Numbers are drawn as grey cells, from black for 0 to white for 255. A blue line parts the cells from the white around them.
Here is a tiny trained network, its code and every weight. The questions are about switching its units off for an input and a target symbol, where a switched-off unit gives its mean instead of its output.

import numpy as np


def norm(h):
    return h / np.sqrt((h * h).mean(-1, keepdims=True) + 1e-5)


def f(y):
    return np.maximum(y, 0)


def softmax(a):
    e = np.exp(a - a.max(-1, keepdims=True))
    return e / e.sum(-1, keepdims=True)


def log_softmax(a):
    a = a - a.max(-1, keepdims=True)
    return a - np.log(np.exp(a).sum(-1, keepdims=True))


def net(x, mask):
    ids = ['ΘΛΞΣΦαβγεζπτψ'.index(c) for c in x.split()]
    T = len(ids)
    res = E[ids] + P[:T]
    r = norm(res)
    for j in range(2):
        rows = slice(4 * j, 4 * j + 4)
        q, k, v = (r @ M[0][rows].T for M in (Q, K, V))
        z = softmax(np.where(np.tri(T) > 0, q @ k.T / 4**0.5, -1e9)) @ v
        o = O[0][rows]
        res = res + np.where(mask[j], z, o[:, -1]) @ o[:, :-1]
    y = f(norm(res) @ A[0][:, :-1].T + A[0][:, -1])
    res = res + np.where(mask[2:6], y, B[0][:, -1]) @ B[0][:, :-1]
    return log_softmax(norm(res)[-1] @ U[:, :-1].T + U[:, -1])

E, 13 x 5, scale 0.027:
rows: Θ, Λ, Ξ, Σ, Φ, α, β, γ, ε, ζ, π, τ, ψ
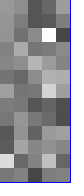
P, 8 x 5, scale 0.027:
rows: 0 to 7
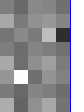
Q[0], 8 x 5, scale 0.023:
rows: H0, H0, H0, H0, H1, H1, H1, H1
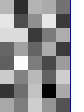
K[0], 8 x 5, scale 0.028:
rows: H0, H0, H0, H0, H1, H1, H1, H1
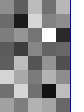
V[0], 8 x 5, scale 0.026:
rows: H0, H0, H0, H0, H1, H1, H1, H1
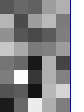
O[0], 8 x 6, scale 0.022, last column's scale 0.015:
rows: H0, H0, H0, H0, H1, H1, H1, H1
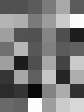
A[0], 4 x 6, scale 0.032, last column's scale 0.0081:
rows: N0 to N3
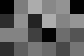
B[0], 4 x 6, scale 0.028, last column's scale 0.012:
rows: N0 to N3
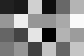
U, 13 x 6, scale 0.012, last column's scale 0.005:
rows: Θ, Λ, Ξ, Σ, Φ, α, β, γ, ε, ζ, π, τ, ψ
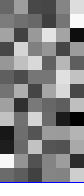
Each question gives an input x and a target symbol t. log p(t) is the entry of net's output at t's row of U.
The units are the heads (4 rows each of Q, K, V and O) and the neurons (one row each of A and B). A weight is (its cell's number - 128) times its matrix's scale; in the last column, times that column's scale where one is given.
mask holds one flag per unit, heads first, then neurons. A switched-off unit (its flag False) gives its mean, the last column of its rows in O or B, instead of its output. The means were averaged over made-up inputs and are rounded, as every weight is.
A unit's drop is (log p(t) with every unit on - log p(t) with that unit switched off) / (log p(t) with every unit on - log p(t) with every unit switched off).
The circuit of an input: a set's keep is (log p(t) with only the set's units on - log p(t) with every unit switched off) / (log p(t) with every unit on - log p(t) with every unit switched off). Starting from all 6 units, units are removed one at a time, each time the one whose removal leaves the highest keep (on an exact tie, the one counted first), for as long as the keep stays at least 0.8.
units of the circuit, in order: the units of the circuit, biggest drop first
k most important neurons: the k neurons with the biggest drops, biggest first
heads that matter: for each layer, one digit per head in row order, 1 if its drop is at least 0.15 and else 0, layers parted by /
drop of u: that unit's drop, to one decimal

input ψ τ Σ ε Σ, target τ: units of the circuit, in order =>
(H1)
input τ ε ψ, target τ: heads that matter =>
01
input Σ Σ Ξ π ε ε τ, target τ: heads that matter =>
01
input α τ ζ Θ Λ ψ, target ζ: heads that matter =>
11
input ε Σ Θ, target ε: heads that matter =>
10
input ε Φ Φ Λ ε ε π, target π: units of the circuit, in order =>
(H1; N0)
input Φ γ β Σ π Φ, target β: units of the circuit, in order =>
(H1; N1)
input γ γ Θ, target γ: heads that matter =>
01
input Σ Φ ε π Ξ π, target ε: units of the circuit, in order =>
(H1; H0)
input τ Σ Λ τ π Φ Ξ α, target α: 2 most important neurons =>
(N1; N3)
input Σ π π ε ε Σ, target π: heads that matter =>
11
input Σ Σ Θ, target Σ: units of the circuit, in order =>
(H1; N1)
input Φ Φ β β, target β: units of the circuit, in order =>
(H1; N1)
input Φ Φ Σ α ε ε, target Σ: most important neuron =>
(N1)
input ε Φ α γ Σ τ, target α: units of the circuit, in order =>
(H1; H0)
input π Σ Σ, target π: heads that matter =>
00
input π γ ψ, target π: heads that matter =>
00
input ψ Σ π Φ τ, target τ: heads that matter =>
01
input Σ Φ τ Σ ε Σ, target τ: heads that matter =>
11
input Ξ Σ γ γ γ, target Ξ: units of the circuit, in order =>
(H1)
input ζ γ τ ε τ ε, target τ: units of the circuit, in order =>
(H1; H0)
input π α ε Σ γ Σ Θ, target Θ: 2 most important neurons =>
(N2; N1)
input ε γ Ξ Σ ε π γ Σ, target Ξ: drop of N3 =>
0.0
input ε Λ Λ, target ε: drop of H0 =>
0.2
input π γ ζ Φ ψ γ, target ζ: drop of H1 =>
0.7
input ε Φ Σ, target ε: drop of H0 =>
0.2
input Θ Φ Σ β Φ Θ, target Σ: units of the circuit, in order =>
(H1)
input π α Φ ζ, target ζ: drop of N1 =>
0.1
